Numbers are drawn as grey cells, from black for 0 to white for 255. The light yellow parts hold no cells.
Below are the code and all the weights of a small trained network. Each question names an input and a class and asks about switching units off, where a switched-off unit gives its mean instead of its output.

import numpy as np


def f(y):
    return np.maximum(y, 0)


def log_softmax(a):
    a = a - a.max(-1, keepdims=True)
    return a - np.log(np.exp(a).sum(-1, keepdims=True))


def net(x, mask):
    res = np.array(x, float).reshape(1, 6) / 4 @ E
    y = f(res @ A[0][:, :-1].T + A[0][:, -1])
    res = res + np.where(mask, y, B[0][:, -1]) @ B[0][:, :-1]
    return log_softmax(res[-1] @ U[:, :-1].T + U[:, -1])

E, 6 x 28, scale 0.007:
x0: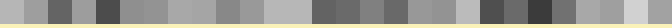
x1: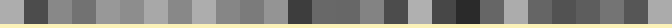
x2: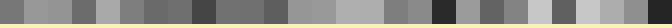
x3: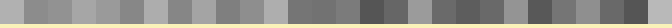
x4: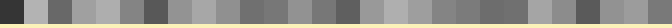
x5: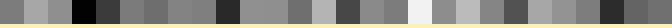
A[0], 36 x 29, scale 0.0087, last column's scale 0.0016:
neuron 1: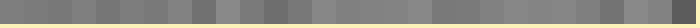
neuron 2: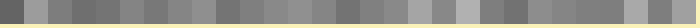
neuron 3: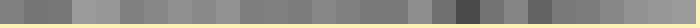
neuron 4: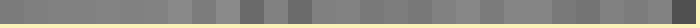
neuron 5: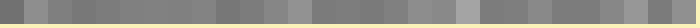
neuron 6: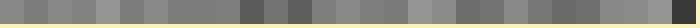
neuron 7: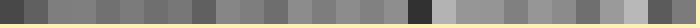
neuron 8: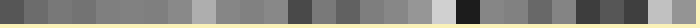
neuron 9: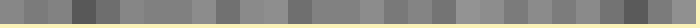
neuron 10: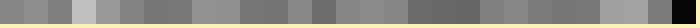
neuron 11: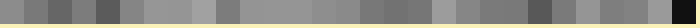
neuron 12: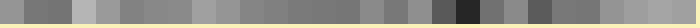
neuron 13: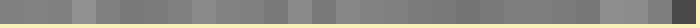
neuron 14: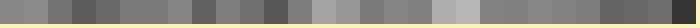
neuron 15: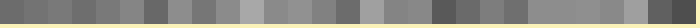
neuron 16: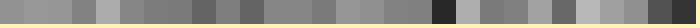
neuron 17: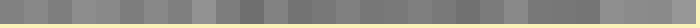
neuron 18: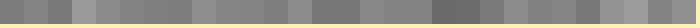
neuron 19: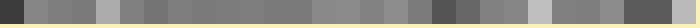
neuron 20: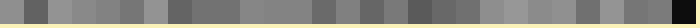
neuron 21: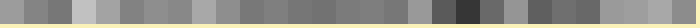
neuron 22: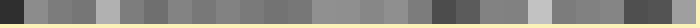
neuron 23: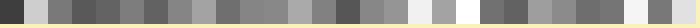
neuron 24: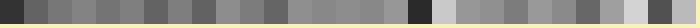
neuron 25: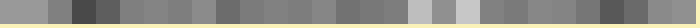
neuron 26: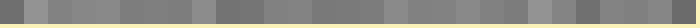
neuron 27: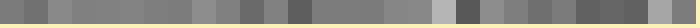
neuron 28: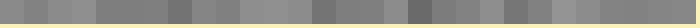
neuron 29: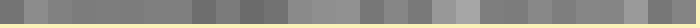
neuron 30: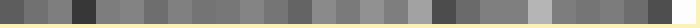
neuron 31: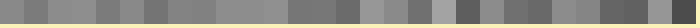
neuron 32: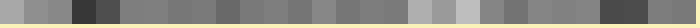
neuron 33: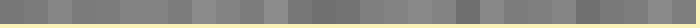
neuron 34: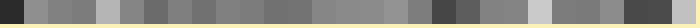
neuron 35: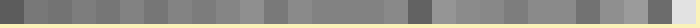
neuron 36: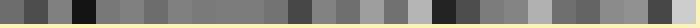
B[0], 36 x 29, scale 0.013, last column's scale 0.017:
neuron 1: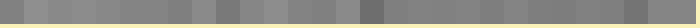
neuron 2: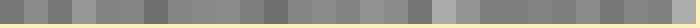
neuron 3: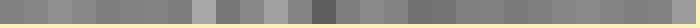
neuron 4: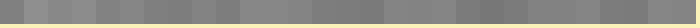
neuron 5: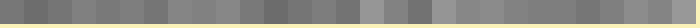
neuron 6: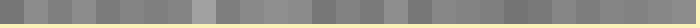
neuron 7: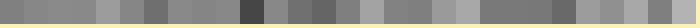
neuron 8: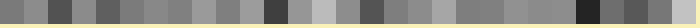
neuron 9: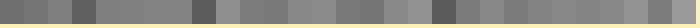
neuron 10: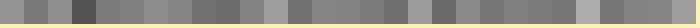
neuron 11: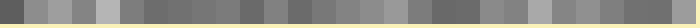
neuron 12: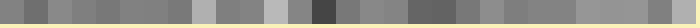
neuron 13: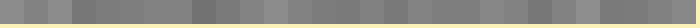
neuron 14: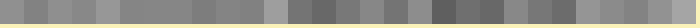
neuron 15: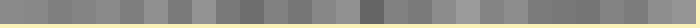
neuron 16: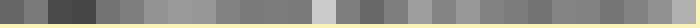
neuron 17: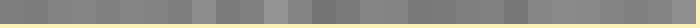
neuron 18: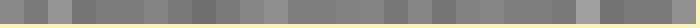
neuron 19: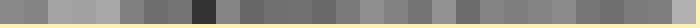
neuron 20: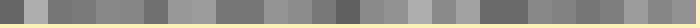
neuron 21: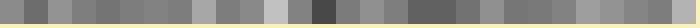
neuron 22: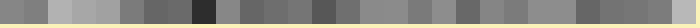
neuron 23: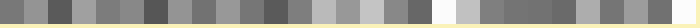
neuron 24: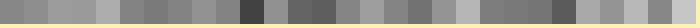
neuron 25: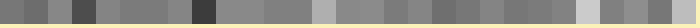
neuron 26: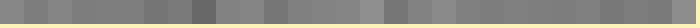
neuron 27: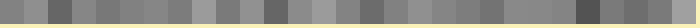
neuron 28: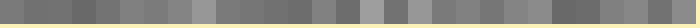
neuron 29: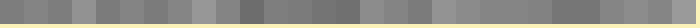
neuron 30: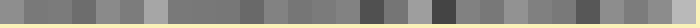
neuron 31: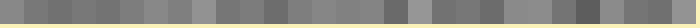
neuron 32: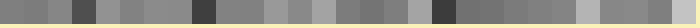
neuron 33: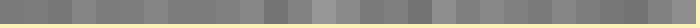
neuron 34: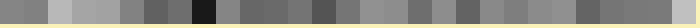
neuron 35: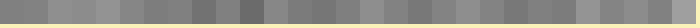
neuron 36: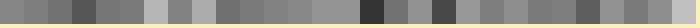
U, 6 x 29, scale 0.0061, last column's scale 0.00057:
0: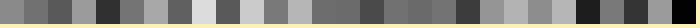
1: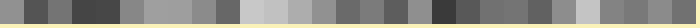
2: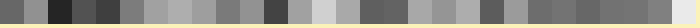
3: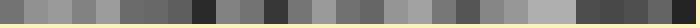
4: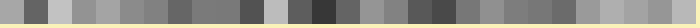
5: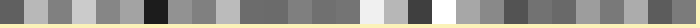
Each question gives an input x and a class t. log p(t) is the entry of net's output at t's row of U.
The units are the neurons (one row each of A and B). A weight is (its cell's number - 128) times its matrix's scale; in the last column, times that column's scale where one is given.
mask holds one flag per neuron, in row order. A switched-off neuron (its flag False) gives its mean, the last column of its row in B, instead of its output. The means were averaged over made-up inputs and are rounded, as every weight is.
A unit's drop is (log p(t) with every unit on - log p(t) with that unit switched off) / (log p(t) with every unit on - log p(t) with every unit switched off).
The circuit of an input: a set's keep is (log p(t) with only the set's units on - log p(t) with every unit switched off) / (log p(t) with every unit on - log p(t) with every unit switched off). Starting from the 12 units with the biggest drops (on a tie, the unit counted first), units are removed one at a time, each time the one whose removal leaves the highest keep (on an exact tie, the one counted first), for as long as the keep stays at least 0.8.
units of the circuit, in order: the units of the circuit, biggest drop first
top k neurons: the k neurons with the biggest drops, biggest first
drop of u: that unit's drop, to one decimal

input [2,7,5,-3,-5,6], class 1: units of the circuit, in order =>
[neuron 32; neuron 25]
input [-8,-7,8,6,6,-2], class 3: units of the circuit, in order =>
[neuron 23]
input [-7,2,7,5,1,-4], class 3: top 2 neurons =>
[neuron 24; neuron 34]
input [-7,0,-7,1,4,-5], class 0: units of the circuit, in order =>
[neuron 8; neuron 23]
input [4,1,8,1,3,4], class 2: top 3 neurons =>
[neuron 16; neuron 36; neuron 24]
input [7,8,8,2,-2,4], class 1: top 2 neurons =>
[neuron 8; neuron 23]
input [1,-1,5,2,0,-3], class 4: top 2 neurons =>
[neuron 23; neuron 8]
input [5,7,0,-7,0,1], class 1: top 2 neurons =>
[neuron 8; neuron 23]
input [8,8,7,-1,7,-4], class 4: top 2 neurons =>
[neuron 8; neuron 12]
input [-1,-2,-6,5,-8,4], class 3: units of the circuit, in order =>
[neuron 23; neuron 8]
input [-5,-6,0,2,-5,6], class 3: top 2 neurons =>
[neuron 21; neuron 12]
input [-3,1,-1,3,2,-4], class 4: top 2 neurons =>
[neuron 23; neuron 36]
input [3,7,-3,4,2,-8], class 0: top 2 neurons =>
[neuron 8; neuron 24]
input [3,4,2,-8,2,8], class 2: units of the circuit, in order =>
[neuron 36]
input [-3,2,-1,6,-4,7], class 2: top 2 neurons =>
[neuron 8; neuron 21]
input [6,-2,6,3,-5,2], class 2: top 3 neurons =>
[neuron 16; neuron 24; neuron 34]
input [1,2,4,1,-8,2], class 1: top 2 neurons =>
[neuron 23; neuron 8]
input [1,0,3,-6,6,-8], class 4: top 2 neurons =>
[neuron 23; neuron 10]
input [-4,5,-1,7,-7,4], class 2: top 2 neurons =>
[neuron 8; neuron 32]
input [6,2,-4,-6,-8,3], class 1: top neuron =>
[neuron 32]
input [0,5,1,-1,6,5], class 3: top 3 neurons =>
[neuron 16; neuron 34; neuron 22]
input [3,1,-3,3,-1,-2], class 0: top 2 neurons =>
[neuron 23; neuron 24]
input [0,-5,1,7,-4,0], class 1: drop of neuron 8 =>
0.2
